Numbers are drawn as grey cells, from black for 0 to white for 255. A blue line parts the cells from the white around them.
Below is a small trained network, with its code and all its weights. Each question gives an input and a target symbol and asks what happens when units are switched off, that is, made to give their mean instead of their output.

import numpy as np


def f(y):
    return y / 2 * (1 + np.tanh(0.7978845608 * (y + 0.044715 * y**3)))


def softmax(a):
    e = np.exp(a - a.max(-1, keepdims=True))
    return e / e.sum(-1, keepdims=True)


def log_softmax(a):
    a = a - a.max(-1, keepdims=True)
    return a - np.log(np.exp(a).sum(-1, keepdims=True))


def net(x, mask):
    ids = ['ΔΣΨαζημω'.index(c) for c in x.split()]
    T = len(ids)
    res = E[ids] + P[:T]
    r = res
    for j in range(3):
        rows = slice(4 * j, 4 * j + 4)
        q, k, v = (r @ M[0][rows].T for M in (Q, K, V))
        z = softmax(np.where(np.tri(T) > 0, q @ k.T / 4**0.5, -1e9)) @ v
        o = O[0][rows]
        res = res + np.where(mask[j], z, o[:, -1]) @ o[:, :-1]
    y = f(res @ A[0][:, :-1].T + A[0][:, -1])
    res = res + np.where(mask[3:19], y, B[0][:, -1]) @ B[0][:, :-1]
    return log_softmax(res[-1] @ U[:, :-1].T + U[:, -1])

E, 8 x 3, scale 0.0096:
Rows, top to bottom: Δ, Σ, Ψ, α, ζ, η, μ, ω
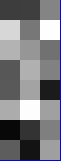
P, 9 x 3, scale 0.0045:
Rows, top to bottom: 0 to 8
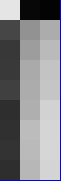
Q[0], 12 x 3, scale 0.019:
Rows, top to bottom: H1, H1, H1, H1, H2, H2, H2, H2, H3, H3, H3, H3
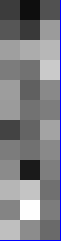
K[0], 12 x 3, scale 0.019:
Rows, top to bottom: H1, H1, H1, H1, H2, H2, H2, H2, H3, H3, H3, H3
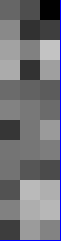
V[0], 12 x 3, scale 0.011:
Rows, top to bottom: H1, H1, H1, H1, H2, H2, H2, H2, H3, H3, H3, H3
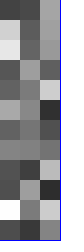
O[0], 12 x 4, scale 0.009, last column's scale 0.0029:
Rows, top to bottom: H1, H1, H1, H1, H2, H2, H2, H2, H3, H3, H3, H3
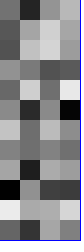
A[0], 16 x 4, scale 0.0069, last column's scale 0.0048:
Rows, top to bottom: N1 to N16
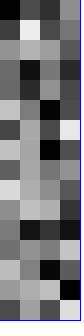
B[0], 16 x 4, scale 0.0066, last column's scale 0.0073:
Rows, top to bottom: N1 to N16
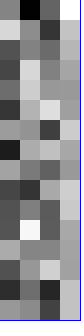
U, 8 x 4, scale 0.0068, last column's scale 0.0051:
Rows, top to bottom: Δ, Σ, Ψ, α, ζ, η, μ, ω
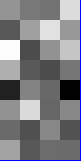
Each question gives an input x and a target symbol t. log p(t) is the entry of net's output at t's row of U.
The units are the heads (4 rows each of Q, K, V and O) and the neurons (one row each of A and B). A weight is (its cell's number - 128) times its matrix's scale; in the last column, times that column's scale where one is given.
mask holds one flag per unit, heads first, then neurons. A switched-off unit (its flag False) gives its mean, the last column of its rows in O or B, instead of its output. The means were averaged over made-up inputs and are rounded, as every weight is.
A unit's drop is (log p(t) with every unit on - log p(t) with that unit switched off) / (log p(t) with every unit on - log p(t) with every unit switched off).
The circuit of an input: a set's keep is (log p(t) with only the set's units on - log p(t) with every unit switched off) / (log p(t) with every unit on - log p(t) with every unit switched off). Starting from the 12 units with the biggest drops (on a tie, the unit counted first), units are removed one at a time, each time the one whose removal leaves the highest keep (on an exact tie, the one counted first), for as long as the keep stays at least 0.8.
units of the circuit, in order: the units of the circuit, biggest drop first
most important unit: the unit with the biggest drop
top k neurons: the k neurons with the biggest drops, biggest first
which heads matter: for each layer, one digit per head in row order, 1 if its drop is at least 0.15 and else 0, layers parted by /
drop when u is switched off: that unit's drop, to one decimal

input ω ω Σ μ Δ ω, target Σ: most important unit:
H1
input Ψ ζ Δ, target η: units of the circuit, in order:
H3, H1, N1
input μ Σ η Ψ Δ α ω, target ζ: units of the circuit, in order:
H3, N4
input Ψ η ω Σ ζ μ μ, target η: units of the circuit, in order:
H3, H1, H2, N2
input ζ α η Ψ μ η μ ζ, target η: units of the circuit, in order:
H3, N1
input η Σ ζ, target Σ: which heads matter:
101
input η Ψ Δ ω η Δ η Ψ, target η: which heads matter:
101
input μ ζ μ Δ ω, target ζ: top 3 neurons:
N4, N12, N5
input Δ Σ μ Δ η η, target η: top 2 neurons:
N2, N1
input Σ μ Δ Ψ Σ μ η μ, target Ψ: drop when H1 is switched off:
0.3
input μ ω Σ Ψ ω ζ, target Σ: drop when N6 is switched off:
0.4
